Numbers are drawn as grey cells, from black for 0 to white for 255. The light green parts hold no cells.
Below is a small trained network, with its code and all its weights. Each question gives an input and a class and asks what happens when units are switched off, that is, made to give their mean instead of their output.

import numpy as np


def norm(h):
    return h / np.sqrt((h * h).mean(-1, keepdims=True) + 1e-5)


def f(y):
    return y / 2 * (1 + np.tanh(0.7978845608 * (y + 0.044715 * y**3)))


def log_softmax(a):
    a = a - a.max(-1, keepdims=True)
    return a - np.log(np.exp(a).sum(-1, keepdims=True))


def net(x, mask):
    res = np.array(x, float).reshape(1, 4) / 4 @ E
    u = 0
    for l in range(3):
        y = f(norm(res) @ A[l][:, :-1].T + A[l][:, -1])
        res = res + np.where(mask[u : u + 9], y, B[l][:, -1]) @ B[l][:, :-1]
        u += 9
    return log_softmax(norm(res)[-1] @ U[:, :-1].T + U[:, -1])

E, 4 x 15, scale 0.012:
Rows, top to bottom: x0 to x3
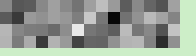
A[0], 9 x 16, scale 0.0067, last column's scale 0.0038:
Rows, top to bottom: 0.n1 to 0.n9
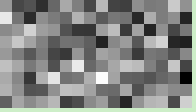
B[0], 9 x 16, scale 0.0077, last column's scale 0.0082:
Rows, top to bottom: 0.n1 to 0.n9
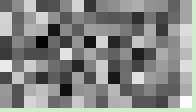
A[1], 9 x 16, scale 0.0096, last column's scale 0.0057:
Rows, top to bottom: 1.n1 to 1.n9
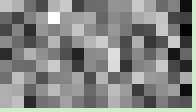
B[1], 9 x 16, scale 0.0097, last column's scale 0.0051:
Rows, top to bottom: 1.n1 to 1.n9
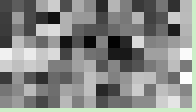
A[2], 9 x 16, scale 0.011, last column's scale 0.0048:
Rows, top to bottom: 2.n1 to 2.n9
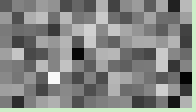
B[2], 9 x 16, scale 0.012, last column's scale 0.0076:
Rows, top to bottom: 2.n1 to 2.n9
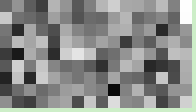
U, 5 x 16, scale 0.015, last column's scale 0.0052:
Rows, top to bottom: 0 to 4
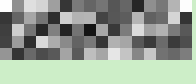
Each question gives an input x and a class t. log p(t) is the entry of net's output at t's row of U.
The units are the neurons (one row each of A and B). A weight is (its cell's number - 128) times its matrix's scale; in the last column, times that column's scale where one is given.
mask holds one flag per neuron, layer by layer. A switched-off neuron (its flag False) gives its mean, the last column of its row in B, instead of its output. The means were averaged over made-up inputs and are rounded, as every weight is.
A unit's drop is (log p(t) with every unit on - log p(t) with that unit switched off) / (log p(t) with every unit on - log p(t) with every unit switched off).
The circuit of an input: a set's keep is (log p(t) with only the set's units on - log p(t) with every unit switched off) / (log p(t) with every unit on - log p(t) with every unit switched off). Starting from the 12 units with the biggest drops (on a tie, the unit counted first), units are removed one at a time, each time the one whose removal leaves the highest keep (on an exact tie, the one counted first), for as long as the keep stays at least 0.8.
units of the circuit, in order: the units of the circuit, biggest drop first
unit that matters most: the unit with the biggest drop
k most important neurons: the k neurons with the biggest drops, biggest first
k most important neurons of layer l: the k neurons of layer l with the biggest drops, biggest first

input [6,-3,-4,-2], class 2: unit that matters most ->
0.n7
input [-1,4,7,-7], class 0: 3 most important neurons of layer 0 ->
[0.n2, 0.n8, 0.n5]
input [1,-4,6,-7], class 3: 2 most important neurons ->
[0.n5, 0.n3]
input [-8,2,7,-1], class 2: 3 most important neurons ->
[0.n4, 0.n9, 0.n3]
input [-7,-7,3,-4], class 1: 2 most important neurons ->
[0.n5, 2.n5]
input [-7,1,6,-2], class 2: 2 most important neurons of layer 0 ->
[0.n4, 0.n9]
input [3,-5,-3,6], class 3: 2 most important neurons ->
[1.n1, 2.n7]
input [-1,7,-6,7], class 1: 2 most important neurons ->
[1.n2, 0.n6]
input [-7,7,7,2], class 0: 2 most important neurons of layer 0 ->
[0.n7, 0.n8]
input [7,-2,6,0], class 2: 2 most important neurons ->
[0.n7, 0.n9]
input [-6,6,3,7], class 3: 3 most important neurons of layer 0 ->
[0.n7, 0.n4, 0.n9]
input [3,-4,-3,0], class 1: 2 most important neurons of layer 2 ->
[2.n5, 2.n1]
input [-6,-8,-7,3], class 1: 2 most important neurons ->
[2.n5, 0.n8]
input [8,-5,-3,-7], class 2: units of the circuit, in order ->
[0.n7]
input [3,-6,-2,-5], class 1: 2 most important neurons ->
[2.n5, 1.n9]
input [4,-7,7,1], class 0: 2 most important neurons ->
[0.n6, 0.n2]
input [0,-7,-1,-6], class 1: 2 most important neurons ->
[2.n5, 1.n9]
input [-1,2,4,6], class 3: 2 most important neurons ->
[2.n7, 0.n9]
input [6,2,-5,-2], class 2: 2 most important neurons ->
[0.n7, 1.n4]
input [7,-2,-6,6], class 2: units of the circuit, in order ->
[1.n4]
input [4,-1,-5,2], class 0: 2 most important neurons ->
[0.n3, 0.n4]
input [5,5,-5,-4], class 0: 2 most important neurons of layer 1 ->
[1.n5, 1.n7]
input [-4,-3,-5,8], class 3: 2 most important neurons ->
[1.n1, 2.n7]
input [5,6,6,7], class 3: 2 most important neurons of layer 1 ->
[1.n1, 1.n5]
